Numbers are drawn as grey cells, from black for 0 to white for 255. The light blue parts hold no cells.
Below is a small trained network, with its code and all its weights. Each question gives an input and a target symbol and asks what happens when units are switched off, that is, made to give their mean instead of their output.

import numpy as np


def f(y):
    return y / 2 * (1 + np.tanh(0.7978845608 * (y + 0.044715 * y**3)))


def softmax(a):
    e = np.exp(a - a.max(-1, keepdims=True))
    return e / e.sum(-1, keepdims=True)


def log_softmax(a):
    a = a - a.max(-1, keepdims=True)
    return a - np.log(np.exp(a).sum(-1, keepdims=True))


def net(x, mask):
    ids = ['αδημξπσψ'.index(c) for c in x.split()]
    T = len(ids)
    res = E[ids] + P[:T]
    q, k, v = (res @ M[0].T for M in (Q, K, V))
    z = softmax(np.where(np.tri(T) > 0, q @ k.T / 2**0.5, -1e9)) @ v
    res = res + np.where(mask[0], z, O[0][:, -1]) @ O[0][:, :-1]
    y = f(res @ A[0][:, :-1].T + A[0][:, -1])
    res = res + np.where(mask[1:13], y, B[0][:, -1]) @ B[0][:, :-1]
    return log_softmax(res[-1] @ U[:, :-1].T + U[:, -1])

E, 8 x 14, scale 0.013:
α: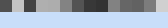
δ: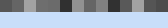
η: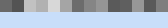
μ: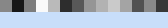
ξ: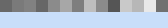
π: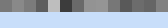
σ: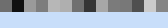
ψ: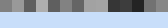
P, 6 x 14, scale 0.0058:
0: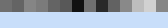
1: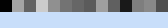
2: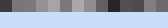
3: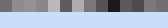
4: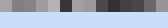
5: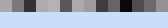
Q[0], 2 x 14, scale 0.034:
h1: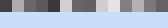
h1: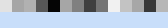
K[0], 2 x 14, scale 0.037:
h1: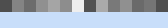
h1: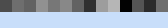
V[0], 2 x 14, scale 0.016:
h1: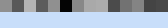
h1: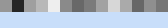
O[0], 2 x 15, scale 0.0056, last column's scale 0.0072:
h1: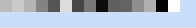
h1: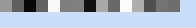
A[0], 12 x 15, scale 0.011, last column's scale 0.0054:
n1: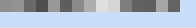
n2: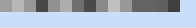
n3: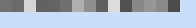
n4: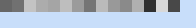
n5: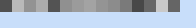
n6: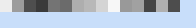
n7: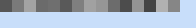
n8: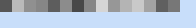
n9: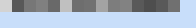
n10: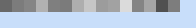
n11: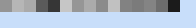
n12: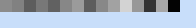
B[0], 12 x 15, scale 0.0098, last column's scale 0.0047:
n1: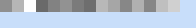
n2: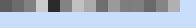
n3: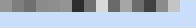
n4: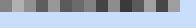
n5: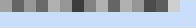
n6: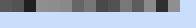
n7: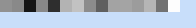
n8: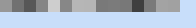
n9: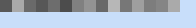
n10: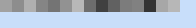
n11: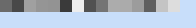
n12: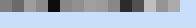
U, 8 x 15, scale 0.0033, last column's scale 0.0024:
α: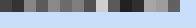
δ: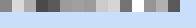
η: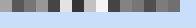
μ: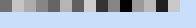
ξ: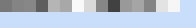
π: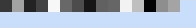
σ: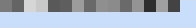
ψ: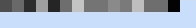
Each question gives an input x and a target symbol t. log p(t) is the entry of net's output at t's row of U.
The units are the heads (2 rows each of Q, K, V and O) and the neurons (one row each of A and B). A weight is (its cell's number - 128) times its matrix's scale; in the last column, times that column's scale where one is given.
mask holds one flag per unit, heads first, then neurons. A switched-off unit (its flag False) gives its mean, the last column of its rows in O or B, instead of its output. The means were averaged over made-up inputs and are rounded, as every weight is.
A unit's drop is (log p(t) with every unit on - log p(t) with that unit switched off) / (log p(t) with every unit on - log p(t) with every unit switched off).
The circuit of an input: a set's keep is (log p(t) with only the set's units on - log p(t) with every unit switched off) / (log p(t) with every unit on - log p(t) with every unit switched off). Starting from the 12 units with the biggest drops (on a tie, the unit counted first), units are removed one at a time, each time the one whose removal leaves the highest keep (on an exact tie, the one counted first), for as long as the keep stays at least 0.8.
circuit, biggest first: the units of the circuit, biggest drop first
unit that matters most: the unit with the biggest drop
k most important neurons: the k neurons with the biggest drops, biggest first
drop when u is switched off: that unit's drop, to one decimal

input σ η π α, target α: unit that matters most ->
n12
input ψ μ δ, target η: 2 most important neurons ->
(n3; n5)
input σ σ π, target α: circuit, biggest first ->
(n12; h1; n4)
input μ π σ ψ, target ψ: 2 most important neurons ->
(n12; n2)
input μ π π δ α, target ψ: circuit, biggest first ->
(n12; h1; n2)
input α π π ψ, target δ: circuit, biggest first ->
(n1; h1)
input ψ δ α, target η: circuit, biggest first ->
(h1; n5; n3)
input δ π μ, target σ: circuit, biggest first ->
(n11; h1; n3)
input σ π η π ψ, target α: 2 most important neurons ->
(n12; n6)
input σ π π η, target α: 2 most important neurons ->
(n12; n4)
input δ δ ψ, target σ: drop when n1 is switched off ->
0.0
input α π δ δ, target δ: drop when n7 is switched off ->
0.4
